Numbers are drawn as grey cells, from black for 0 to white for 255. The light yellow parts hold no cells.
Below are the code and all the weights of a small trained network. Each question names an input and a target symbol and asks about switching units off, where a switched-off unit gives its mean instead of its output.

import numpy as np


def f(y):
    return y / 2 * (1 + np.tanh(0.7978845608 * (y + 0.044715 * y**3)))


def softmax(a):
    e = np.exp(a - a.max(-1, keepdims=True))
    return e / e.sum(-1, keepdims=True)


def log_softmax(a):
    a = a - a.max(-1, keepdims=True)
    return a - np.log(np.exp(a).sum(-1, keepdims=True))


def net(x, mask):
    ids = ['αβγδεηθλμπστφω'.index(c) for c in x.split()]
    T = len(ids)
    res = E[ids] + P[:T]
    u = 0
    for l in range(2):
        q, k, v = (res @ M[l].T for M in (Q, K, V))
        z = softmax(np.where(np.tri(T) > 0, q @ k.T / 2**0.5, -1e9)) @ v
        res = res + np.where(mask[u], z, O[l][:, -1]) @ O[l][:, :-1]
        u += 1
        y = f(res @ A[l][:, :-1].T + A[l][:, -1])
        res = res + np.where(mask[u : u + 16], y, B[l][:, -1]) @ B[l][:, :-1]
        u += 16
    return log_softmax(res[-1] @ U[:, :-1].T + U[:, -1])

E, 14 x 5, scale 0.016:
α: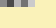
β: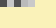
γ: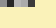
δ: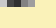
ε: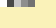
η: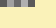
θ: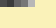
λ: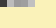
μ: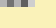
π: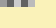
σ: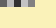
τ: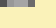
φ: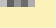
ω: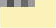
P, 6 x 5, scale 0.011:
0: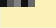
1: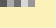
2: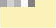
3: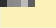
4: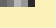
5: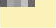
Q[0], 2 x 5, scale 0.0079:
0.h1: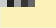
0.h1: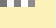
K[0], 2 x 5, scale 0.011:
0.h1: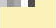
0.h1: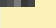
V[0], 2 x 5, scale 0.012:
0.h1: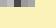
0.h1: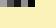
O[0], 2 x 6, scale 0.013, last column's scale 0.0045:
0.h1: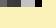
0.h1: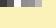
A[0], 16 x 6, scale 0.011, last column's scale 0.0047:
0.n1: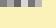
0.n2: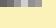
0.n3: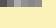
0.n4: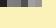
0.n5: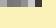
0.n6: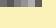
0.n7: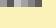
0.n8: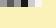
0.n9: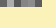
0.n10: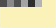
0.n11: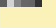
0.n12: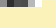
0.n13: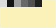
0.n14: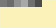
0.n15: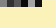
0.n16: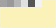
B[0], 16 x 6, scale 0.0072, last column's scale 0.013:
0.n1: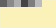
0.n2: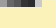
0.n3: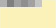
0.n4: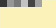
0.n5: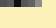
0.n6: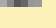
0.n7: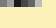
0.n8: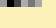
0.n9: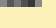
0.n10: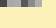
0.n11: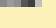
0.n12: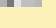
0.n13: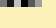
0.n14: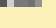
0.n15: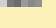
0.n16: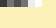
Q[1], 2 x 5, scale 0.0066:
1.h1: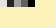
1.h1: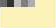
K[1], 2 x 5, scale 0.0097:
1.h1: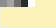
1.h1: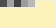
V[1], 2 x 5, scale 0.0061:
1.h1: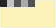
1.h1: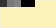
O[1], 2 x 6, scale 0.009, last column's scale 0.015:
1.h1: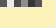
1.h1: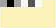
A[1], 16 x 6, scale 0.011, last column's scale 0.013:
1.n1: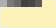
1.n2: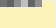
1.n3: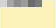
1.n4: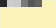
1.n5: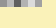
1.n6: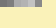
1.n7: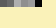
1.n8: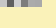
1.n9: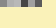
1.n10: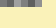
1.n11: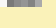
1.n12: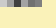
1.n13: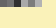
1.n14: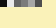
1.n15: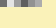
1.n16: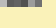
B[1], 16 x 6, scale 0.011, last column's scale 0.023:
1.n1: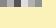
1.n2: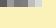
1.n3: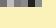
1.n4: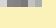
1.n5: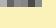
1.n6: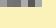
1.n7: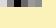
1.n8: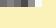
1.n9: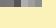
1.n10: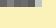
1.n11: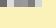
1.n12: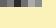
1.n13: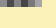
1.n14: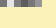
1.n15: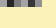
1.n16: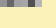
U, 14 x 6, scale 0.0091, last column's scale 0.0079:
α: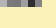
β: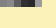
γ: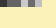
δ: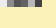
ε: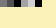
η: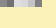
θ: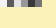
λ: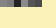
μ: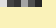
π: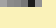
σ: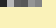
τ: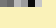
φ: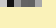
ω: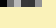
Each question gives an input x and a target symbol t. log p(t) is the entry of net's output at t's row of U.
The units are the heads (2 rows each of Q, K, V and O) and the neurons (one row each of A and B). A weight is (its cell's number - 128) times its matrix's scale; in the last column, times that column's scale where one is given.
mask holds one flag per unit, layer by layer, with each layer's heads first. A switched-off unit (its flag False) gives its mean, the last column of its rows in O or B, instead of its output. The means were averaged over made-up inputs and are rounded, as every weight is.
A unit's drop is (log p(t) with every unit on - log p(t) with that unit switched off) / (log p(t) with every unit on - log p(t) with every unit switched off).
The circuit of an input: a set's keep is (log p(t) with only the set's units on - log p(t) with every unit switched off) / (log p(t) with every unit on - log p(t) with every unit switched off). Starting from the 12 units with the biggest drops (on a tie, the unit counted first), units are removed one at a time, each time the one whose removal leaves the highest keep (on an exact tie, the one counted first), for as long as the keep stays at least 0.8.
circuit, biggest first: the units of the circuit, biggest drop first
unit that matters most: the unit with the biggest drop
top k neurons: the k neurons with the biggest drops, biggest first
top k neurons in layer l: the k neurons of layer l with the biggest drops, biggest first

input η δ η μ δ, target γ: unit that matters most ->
0.n16
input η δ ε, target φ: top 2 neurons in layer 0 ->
0.n13, 0.n16
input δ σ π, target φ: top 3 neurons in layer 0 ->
0.n7, 0.n16, 0.n1
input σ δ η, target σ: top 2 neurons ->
0.n16, 1.n14
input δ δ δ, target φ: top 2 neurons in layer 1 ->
1.n11, 1.n2
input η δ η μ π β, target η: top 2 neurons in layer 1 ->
1.n4, 1.n2
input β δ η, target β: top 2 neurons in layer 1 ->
1.n14, 1.n15
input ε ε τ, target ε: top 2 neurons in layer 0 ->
0.n16, 0.n13
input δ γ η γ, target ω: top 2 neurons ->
0.n7, 0.n2
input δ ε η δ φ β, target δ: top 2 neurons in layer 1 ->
1.n4, 1.n14
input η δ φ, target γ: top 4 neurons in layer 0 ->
0.n16, 0.n4, 0.n11, 0.n12
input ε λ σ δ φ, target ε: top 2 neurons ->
0.n16, 0.n2
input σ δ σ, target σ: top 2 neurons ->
0.n16, 1.n14
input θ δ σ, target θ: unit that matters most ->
0.h1
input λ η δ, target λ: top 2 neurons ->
1.n12, 1.n3
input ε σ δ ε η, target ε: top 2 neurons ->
1.n7, 0.n13
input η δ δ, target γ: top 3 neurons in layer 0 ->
0.n16, 0.n11, 0.n4
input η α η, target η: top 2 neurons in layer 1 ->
1.n4, 1.n8
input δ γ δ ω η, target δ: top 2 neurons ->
1.n4, 0.n16
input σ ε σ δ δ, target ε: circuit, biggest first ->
0.h1
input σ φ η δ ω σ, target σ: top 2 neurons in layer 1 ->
1.n14, 1.n4
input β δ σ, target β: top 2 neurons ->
1.n14, 1.n15
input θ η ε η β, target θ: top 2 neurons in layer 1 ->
1.n4, 1.n8
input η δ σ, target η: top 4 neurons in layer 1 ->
1.n4, 1.n8, 1.n2, 1.n7
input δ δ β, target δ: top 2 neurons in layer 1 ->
1.n14, 1.n4
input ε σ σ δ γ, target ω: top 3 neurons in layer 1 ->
1.n4, 1.n7, 1.n6
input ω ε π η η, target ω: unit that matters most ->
1.h1
